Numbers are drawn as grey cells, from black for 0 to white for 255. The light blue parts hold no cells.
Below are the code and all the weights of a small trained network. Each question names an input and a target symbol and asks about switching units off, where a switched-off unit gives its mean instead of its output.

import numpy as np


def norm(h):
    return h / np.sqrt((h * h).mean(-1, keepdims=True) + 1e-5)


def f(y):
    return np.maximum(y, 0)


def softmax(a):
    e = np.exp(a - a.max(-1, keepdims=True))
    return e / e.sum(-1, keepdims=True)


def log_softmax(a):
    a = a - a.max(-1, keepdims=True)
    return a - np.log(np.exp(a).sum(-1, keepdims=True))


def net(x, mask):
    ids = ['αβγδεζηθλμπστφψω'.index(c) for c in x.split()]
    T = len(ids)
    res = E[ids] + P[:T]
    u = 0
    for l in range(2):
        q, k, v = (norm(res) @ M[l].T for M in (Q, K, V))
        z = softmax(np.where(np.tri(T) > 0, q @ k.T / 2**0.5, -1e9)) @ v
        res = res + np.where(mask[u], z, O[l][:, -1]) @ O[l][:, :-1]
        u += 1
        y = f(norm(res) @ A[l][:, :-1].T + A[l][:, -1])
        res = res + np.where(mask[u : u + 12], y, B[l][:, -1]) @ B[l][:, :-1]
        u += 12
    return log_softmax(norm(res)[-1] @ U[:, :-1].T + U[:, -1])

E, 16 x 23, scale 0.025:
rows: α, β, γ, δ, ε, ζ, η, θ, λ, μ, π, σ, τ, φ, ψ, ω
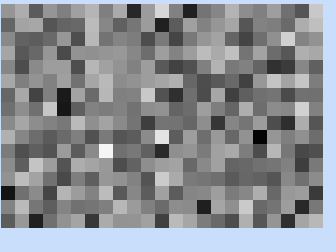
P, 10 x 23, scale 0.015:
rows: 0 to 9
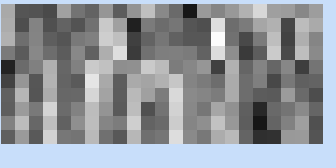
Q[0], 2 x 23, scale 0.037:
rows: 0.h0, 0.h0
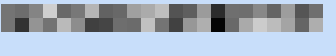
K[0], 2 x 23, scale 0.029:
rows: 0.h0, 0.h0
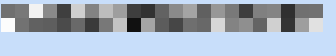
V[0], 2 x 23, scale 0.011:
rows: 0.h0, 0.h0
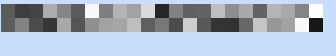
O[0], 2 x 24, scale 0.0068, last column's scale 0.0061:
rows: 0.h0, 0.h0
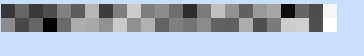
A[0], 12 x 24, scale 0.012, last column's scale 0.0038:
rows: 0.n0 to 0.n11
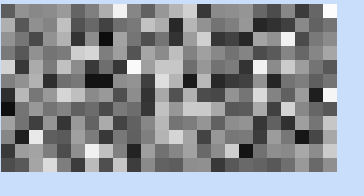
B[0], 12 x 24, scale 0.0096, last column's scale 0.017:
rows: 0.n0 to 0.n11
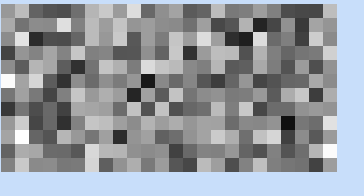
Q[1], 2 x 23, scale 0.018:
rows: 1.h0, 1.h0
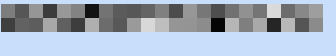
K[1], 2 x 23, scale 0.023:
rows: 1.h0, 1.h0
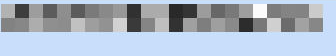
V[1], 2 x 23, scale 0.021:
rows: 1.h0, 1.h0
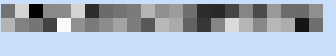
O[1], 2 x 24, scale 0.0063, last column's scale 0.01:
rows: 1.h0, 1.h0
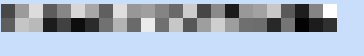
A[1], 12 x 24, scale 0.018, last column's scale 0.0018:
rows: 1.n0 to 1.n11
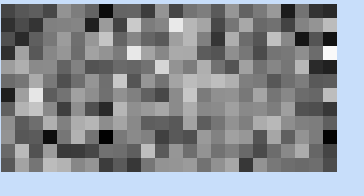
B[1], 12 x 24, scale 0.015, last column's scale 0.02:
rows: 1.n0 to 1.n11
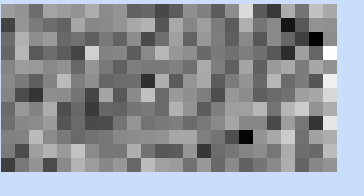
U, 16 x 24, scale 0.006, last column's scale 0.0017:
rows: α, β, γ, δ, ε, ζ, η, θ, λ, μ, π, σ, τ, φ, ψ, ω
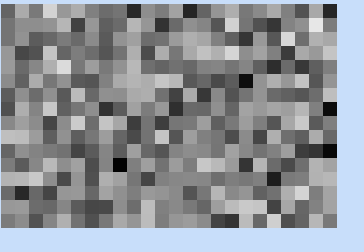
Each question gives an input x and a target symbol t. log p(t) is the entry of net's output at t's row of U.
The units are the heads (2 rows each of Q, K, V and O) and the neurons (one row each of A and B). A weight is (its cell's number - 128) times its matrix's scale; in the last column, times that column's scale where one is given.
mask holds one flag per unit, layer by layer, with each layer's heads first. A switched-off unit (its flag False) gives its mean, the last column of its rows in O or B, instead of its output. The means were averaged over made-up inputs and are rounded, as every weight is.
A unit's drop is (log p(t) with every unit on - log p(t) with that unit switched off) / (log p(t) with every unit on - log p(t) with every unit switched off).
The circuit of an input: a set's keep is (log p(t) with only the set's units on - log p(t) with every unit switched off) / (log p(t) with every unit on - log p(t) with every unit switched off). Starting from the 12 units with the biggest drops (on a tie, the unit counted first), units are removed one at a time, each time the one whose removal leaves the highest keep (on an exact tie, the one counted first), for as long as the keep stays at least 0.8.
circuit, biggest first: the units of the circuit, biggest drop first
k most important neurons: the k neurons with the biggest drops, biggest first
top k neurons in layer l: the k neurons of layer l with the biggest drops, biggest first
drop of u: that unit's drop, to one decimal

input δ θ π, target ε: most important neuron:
(0.n0)
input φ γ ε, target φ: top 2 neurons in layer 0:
(0.n4; 0.n0)
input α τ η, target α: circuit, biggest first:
(0.h0; 1.n11; 0.n0)
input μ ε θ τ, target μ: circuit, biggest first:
(1.n8; 0.h0)
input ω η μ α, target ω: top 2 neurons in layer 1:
(1.n6; 1.n10)
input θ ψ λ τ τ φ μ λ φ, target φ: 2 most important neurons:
(1.n6; 0.n8)
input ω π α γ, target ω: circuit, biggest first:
(1.h0; 1.n6)
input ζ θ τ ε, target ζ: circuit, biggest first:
(0.h0; 1.n9)
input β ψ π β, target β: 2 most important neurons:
(1.n0; 0.n8)
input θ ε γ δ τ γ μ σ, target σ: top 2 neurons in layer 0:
(0.n9; 0.n3)
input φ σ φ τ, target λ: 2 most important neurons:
(1.n3; 1.n9)
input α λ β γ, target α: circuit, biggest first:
(0.h0; 1.n11)
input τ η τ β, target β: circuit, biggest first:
(0.n8; 1.n6)
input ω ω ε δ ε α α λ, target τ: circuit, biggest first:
(0.h0)
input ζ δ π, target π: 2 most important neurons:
(1.n2; 0.n8)
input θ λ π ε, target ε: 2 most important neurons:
(1.n10; 0.n8)
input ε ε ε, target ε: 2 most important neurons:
(0.n10; 0.n1)
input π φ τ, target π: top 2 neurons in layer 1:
(1.n5; 1.n10)
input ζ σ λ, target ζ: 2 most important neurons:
(1.n9; 0.n4)
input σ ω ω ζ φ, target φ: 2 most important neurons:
(0.n6; 1.n6)
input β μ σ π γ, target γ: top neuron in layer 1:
(1.n11)
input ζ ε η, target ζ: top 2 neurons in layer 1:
(1.n9; 1.n0)
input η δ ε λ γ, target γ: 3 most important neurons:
(0.n2; 0.n8; 1.n3)
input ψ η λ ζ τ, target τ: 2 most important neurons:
(0.n5; 1.n5)
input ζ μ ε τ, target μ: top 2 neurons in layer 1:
(1.n8; 1.n4)
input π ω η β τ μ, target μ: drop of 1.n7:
0.0
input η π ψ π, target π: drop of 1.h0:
0.3
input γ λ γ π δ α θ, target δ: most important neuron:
(0.n8)
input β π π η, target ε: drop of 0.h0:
0.2
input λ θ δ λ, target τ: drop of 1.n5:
0.4
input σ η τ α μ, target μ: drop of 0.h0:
0.4
